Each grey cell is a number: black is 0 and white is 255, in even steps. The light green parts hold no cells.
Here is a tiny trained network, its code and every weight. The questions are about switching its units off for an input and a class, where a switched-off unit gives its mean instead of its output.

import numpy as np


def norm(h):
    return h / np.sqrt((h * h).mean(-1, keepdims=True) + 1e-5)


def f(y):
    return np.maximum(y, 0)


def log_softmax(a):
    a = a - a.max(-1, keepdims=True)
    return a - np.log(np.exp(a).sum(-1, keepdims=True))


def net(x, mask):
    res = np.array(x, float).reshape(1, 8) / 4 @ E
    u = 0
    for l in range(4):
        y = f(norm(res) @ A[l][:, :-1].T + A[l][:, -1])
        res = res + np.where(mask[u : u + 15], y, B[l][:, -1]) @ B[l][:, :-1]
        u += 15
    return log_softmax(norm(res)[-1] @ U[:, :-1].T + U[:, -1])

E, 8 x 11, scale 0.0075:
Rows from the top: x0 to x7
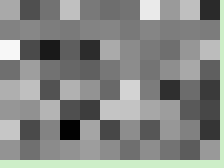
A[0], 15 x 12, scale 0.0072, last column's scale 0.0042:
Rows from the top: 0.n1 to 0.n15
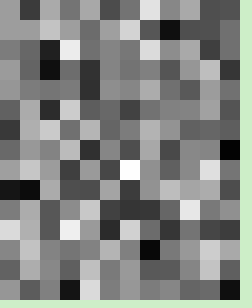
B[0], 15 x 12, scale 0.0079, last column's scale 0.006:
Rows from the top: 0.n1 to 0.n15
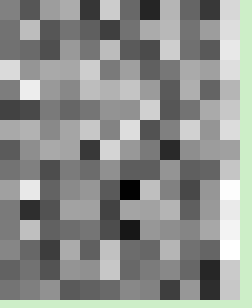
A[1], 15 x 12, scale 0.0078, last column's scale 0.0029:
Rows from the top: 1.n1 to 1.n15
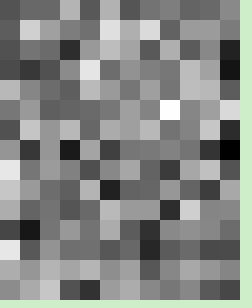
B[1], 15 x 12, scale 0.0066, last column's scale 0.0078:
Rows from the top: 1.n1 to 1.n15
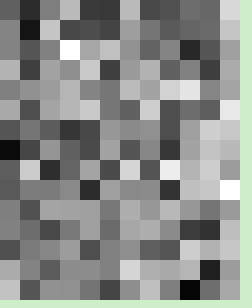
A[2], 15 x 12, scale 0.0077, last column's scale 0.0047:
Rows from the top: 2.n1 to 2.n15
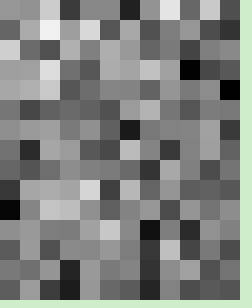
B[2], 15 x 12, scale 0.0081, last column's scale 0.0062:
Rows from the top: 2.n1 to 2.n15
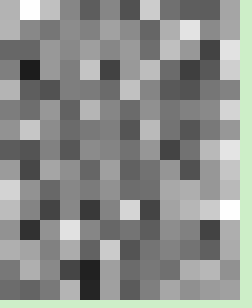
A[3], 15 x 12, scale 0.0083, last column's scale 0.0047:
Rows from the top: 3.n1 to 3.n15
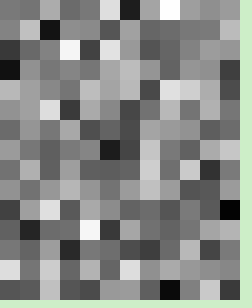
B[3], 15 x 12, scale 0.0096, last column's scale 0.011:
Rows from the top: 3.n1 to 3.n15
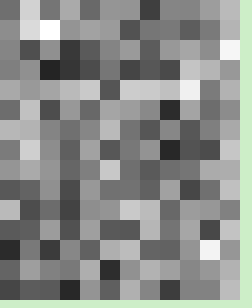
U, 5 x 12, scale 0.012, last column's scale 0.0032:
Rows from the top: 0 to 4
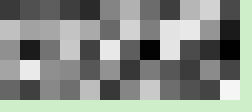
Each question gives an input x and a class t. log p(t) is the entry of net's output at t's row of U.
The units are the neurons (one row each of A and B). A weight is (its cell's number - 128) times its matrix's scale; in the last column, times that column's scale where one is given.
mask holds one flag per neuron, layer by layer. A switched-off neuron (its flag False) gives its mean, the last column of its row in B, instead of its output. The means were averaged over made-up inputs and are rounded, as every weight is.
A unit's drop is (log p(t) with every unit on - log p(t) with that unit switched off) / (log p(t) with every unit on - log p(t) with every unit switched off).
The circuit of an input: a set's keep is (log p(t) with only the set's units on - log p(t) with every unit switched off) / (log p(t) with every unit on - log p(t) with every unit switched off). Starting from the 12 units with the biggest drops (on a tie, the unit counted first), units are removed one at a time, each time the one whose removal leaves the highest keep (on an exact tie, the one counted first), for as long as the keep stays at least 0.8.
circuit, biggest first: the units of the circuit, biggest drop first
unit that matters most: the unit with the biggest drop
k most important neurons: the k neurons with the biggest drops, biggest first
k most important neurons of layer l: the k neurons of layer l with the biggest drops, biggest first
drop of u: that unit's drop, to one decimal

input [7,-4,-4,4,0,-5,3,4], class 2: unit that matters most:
0.n1
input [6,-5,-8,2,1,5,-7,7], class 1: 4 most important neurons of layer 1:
[1.n10, 1.n8, 1.n14, 1.n13]
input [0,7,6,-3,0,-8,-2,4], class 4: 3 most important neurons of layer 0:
[0.n6, 0.n11, 0.n7]
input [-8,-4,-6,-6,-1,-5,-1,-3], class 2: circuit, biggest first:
[0.n14, 0.n13]
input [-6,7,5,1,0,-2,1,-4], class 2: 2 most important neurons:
[0.n13, 0.n9]
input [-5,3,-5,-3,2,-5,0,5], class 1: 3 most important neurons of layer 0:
[0.n7, 0.n1, 0.n3]
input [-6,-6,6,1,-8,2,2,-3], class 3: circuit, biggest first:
[0.n10, 2.n1]
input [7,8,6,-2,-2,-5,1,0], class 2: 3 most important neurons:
[0.n3, 0.n1, 0.n7]
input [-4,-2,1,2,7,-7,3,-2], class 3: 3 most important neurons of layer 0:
[0.n12, 0.n9, 0.n2]
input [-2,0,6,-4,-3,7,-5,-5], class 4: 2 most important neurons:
[1.n2, 0.n7]
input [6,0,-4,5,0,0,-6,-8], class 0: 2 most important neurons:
[0.n8, 0.n13]
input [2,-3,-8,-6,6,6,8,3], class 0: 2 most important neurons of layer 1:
[1.n10, 1.n8]
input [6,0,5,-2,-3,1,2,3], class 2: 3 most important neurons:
[0.n1, 0.n3, 0.n7]
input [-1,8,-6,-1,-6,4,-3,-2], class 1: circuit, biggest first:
[0.n7]
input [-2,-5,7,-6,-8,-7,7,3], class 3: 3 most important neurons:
[0.n10, 0.n7, 1.n1]
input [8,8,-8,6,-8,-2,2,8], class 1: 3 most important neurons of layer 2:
[2.n2, 2.n11, 2.n10]
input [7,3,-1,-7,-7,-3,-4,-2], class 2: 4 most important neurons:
[0.n3, 0.n1, 1.n1, 0.n12]
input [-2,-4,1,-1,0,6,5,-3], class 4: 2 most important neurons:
[1.n15, 2.n4]
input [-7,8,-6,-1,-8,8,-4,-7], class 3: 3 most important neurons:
[0.n10, 2.n1, 0.n1]
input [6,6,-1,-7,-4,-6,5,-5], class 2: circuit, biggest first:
[0.n1]
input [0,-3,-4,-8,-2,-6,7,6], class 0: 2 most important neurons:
[0.n15, 1.n8]
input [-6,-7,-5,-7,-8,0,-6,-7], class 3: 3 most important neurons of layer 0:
[0.n10, 0.n1, 0.n3]
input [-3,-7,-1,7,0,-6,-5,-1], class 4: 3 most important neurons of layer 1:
[1.n4, 1.n12, 1.n10]
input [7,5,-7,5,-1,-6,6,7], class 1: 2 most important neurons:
[0.n7, 0.n13]
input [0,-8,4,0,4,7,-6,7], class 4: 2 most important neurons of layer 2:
[2.n4, 2.n11]
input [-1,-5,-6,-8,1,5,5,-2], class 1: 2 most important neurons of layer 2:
[2.n2, 2.n10]
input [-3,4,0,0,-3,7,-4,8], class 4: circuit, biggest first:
[2.n4]
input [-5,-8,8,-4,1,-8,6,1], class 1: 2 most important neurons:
[0.n4, 1.n9]
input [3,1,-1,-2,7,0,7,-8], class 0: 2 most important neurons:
[0.n10, 1.n10]
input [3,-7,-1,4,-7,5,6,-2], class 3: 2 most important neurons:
[0.n10, 2.n1]
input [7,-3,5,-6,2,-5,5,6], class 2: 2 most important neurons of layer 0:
[0.n1, 0.n3]
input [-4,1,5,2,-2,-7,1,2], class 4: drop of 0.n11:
0.2
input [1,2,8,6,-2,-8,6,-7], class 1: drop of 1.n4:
-0.1
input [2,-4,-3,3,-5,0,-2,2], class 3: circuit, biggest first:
[0.n10]
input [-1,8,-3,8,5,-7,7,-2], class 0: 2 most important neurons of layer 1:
[1.n8, 1.n10]
